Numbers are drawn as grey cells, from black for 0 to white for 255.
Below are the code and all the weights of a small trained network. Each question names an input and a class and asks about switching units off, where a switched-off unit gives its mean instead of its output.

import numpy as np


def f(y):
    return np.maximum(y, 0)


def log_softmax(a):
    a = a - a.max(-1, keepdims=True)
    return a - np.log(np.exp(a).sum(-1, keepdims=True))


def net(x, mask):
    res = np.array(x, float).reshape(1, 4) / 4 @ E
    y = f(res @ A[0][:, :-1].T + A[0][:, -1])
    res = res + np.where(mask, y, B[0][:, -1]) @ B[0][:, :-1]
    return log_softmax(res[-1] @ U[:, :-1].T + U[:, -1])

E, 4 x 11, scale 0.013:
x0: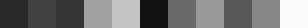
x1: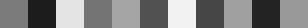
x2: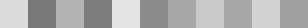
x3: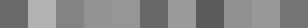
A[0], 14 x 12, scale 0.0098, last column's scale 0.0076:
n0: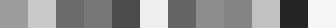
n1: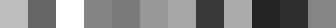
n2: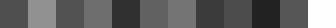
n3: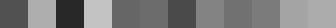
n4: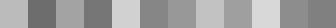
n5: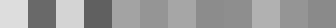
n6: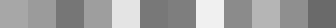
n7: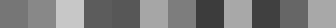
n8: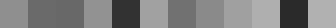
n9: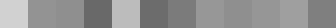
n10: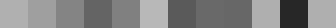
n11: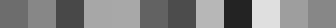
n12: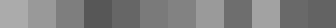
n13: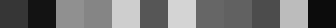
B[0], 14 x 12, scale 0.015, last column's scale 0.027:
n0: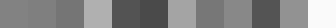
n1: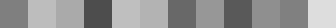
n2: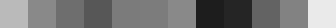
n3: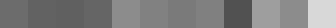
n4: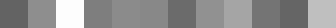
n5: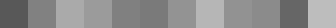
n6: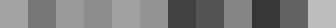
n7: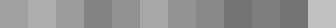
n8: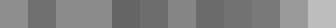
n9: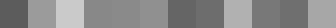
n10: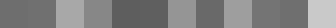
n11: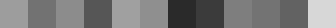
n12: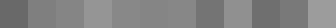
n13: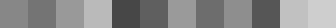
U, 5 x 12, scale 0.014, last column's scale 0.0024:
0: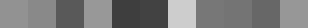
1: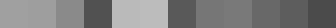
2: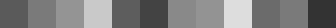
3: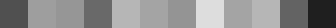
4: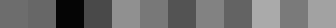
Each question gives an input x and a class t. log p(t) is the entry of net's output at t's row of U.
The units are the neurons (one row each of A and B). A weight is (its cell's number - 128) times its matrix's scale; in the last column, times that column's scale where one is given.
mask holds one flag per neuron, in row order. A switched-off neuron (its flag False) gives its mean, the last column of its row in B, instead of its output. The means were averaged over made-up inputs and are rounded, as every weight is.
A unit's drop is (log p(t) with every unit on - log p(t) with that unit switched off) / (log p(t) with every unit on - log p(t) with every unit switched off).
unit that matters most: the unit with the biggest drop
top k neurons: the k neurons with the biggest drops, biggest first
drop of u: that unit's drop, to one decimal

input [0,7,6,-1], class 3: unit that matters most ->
n1
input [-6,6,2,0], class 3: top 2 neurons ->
(n2, n5)
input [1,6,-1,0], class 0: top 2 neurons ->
(n13, n11)
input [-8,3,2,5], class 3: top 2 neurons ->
(n1, n2)
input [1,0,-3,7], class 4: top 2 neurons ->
(n0, n13)
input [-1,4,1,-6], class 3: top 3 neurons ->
(n2, n11, n6)
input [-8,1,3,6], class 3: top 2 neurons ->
(n1, n13)
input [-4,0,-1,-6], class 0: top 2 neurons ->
(n11, n0)
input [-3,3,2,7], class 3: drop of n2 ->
0.2
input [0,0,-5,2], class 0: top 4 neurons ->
(n1, n11, n6, n4)
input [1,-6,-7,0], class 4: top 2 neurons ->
(n3, n13)
